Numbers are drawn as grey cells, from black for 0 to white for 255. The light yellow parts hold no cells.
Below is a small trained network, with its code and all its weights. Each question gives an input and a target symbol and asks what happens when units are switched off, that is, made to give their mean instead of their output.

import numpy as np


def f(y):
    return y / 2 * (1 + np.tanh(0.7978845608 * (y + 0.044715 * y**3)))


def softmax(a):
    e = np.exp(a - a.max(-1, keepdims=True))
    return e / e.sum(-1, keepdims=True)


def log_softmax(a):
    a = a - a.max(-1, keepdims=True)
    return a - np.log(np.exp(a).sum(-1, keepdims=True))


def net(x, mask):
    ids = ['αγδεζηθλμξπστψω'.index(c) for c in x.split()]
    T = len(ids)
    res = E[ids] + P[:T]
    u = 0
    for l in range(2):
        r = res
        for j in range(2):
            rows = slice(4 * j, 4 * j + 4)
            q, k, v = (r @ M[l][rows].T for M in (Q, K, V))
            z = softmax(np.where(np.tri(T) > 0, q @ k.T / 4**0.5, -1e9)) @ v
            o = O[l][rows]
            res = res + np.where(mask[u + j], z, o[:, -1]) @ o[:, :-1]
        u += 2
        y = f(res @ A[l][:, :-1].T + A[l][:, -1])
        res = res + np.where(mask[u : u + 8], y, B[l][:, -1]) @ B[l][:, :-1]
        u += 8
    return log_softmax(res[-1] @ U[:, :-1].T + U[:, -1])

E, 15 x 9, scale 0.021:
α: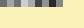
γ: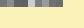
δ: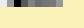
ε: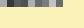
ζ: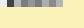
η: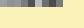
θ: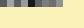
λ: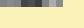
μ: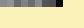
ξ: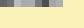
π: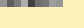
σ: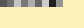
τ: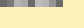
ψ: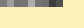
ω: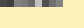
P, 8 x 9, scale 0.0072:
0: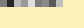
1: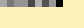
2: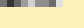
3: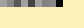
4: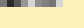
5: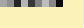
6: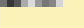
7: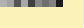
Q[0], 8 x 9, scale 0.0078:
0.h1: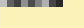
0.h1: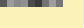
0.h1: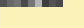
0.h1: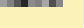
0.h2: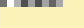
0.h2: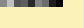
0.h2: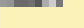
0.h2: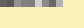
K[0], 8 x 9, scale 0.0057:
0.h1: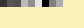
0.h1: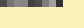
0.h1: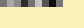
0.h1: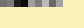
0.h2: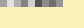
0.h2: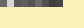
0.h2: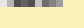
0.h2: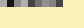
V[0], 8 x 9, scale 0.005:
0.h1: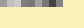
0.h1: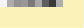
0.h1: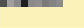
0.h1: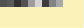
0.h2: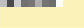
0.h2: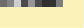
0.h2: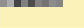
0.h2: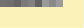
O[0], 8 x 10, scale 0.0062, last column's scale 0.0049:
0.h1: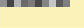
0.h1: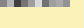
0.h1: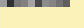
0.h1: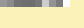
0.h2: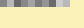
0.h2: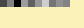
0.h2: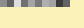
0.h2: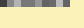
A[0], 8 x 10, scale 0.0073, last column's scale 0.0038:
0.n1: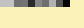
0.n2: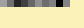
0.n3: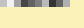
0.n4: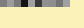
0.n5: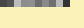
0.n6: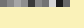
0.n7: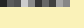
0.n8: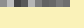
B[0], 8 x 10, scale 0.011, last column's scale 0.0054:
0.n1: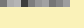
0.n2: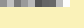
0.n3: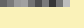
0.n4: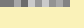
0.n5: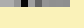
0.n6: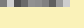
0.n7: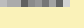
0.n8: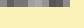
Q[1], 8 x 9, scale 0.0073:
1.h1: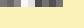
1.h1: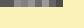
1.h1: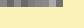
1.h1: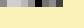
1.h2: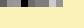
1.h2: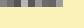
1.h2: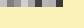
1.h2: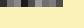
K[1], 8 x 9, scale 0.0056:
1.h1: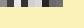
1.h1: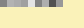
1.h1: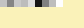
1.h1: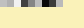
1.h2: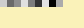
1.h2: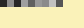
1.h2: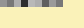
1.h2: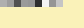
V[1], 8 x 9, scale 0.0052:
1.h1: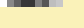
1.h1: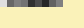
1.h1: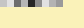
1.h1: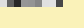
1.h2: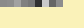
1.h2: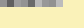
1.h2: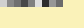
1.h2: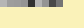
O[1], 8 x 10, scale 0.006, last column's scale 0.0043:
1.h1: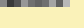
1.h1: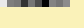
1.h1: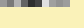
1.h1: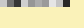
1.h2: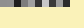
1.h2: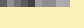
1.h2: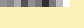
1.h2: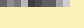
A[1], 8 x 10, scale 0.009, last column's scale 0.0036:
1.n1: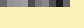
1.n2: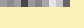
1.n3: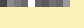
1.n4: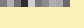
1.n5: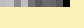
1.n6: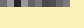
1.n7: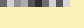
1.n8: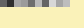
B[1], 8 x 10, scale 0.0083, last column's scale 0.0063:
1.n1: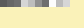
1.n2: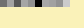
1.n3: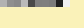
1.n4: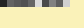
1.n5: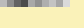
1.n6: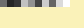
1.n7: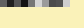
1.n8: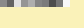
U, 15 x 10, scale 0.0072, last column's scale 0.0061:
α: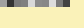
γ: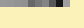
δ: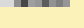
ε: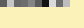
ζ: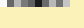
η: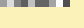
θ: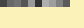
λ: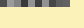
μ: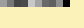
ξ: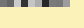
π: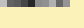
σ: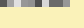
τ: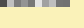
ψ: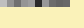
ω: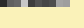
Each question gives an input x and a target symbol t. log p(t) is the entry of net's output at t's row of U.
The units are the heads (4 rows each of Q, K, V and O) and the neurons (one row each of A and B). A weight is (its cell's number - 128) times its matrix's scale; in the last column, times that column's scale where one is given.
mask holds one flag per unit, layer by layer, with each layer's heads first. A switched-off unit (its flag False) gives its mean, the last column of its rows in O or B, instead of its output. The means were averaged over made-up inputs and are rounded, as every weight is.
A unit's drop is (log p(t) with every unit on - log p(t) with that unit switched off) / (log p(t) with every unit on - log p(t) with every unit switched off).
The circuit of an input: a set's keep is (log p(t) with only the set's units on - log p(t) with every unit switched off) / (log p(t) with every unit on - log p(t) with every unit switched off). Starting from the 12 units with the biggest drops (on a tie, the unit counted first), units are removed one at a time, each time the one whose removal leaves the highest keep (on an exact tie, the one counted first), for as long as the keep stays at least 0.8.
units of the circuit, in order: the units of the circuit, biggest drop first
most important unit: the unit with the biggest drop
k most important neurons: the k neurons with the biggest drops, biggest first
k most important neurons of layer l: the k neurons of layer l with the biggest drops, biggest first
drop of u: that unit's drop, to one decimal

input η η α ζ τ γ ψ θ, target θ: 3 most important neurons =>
[1.n7 1.n1 1.n6]
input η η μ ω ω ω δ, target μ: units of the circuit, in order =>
[0.n8 1.n4]
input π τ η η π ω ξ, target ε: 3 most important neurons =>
[0.n5 1.n2 1.n4]
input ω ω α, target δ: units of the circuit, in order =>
[0.n7 1.n6]
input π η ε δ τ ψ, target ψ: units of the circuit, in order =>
[1.n3 0.n2 1.n6]
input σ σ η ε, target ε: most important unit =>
1.n4
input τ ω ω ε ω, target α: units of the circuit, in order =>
[1.h1 0.n3]
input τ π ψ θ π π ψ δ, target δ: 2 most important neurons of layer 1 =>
[1.n5 1.n3]
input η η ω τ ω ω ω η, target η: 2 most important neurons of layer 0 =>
[0.n3 0.n2]
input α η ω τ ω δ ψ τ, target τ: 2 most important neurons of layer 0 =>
[0.n6 0.n2]
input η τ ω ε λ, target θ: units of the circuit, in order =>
[1.n2 0.n4 1.n4]
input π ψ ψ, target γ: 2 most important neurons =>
[1.n3 0.n8]
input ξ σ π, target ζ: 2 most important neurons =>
[0.n7 0.n2]
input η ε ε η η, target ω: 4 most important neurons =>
[0.n7 0.n4 1.n5 0.n2]
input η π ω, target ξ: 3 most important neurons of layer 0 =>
[0.n1 0.n6 0.n2]
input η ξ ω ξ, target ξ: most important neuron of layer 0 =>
[0.n2]
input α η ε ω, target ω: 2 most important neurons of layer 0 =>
[0.n7 0.n6]
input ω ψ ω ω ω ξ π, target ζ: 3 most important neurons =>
[0.n7 0.n2 0.n3]
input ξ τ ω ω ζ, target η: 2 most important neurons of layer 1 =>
[1.n2 1.n3]
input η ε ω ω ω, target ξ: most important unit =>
1.n8
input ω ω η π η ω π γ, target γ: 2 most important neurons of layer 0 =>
[0.n4 0.n8]
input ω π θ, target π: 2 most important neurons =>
[0.n7 1.n7]
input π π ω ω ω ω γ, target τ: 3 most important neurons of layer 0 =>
[0.n4 0.n8 0.n2]
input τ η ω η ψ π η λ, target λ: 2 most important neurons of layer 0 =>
[0.n4 0.n1]
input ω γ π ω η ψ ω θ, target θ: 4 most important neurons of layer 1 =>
[1.n7 1.n1 1.n6 1.n5]
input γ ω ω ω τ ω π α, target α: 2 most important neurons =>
[1.n1 1.n5]
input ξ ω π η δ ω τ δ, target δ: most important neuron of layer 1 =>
[1.n5]
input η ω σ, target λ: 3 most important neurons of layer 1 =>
[1.n4 1.n2 1.n1]
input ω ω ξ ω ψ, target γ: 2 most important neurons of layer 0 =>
[0.n8 0.n4]
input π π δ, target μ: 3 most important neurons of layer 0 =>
[0.n8 0.n7 0.n4]
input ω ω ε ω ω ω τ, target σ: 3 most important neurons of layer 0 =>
[0.n2 0.n3 0.n6]
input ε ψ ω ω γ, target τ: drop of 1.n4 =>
0.4
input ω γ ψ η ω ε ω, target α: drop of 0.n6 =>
0.2
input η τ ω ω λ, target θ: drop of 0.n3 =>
0.1
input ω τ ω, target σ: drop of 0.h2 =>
-0.1
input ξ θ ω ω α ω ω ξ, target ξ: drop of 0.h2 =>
0.0
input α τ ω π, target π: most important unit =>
1.n7
